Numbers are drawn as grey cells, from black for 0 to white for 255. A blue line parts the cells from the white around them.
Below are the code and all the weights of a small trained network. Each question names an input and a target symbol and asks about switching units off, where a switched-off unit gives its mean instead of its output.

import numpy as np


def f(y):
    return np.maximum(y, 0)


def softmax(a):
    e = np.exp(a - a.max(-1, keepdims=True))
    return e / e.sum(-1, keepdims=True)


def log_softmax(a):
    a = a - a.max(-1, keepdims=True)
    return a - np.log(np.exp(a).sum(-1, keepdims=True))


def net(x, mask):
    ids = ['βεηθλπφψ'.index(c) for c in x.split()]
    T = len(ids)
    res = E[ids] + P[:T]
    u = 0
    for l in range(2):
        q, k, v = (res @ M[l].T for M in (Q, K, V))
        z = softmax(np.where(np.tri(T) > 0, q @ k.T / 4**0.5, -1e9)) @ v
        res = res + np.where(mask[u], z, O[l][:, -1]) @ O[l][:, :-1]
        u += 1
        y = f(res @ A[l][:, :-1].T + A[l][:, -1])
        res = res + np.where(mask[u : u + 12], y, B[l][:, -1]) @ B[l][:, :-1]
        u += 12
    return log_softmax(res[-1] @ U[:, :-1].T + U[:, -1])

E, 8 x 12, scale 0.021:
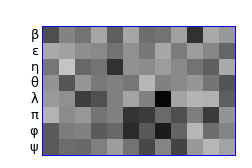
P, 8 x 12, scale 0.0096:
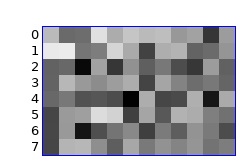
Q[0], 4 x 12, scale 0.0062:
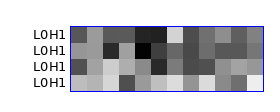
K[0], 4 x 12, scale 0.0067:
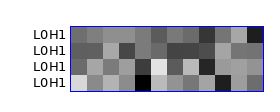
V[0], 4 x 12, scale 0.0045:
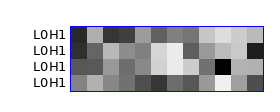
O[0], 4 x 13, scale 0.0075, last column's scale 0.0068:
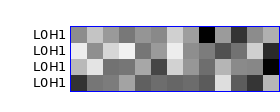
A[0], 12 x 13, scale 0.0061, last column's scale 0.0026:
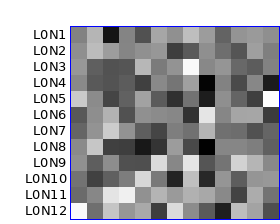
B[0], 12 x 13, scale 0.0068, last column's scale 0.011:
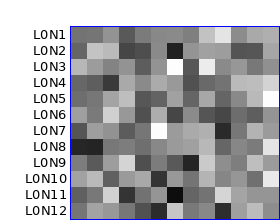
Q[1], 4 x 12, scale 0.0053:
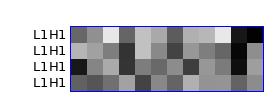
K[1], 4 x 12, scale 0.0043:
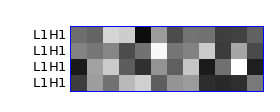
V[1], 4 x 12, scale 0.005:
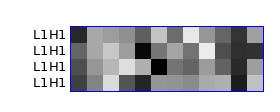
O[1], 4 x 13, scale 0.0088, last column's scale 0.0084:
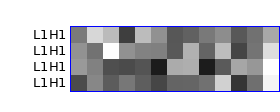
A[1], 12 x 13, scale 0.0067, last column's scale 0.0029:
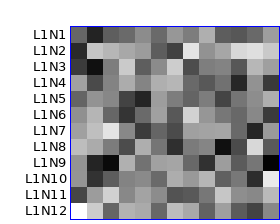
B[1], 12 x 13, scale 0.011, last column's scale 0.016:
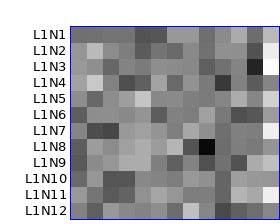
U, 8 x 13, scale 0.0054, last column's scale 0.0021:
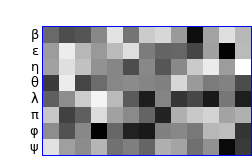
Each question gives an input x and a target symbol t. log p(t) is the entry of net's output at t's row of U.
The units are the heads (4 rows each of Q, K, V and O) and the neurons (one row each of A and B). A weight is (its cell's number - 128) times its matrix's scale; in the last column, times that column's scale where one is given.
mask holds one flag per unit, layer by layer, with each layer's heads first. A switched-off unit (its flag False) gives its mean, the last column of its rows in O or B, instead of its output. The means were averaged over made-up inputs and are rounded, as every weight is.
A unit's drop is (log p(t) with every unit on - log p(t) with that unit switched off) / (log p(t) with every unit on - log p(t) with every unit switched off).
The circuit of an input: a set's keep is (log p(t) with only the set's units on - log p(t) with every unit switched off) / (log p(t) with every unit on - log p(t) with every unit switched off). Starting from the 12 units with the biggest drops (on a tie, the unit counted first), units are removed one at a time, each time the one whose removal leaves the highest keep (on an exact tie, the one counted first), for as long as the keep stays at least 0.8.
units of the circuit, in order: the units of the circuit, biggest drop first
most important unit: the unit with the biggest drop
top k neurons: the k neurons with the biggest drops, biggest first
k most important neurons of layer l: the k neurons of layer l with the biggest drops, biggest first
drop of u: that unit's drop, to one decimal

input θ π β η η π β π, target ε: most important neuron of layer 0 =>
L0N2
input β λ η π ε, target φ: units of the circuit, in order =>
L0H1, L1N3
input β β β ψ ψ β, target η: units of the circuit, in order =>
L0H1, L1N7
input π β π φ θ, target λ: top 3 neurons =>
L1N9, L1N11, L0N4
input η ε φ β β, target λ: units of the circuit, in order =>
L0H1, L1N11
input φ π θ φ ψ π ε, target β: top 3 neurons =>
L0N4, L0N10, L0N2
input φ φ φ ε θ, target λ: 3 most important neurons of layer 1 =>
L1N9, L1N11, L1N2
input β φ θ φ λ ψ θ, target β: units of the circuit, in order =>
L1H1, L1N2
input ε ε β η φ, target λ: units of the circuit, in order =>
L0H1, L1N9
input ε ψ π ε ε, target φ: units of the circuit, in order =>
L0H1, L1N8
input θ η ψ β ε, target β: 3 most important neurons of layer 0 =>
L0N10, L0N2, L0N4
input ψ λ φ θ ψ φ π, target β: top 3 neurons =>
L0N4, L0N10, L0N5
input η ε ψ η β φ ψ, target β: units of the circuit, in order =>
L1H1, L0N10
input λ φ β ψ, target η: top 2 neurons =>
L1N7, L0N10
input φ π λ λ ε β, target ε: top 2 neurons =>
L1N2, L0N10
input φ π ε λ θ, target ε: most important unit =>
L1N3
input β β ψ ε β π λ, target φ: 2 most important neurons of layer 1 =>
L1N7, L1N1
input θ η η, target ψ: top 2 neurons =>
L0N9, L0N12
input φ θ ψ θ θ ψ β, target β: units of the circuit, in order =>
L1H1, L0N10
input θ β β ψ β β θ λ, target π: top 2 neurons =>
L1N3, L1N2
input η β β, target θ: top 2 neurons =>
L0N1, L0N5
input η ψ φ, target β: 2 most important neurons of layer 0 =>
L0N4, L0N8
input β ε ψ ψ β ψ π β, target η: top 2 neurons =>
L1N3, L1N7
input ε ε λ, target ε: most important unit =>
L0H1
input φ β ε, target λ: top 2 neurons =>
L1N9, L1N11
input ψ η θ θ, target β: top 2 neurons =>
L1N2, L1N3
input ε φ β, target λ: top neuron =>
L1N9
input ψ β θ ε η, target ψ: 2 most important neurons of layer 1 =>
L1N3, L1N11
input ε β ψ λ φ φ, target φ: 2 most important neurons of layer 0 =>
L0N8, L0N4
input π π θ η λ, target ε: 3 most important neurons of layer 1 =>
L1N3, L1N4, L1N7
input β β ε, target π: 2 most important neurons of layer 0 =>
L0N10, L0N1
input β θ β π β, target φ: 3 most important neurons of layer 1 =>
L1N3, L1N9, L1N1
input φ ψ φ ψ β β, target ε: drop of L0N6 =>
0.2
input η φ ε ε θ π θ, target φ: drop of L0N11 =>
-0.1
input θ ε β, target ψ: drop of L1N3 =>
0.2
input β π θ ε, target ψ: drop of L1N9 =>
0.2
